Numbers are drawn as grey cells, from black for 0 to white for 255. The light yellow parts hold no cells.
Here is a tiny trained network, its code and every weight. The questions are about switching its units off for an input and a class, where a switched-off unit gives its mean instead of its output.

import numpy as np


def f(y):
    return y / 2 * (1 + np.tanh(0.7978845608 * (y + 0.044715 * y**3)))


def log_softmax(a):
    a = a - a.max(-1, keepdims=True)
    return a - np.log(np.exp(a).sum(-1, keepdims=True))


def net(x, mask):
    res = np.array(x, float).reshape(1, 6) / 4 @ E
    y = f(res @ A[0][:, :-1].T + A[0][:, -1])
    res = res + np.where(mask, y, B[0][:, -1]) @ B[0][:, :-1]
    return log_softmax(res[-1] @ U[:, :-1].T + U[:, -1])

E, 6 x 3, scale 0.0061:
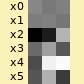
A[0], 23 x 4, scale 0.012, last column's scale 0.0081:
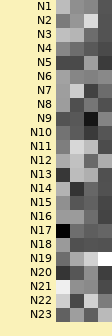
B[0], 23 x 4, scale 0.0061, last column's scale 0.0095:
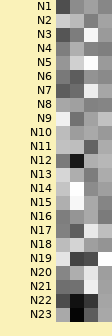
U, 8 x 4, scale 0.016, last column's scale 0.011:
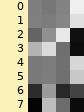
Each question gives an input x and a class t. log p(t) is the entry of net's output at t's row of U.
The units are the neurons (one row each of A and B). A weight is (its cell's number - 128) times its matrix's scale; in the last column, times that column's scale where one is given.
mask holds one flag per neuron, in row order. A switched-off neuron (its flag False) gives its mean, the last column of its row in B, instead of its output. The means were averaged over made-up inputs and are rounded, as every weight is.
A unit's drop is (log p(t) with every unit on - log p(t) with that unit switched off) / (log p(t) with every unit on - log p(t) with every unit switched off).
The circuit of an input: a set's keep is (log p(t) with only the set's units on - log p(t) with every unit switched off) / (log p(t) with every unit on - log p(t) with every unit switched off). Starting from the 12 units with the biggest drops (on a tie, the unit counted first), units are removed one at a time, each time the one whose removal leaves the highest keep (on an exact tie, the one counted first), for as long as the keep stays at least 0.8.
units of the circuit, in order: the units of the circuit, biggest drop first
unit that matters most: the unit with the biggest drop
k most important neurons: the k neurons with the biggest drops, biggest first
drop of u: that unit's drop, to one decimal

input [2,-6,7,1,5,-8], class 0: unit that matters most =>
N19
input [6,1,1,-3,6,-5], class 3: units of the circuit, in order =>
N2; N11
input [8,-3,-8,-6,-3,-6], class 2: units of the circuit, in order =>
N21; N3
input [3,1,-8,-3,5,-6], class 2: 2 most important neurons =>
N21; N3
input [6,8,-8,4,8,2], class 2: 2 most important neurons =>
N7; N3
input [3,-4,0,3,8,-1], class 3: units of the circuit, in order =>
N11; N13
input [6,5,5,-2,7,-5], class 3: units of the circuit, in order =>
N2; N13; N19
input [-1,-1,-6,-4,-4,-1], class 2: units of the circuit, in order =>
N21; N19; N3
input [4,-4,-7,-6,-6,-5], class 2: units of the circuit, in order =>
N21; N19
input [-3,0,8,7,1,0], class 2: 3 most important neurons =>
N17; N20; N5
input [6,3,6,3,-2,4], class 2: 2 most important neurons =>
N17; N19
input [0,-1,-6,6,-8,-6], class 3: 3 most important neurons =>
N14; N18; N15
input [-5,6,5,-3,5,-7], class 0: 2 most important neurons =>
N19; N22
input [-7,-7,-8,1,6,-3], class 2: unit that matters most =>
N3
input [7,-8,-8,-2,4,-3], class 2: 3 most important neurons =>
N21; N3; N7
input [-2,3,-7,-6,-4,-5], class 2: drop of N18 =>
0.0
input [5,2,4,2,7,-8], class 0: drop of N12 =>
-0.1
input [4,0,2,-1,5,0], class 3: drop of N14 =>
-0.3
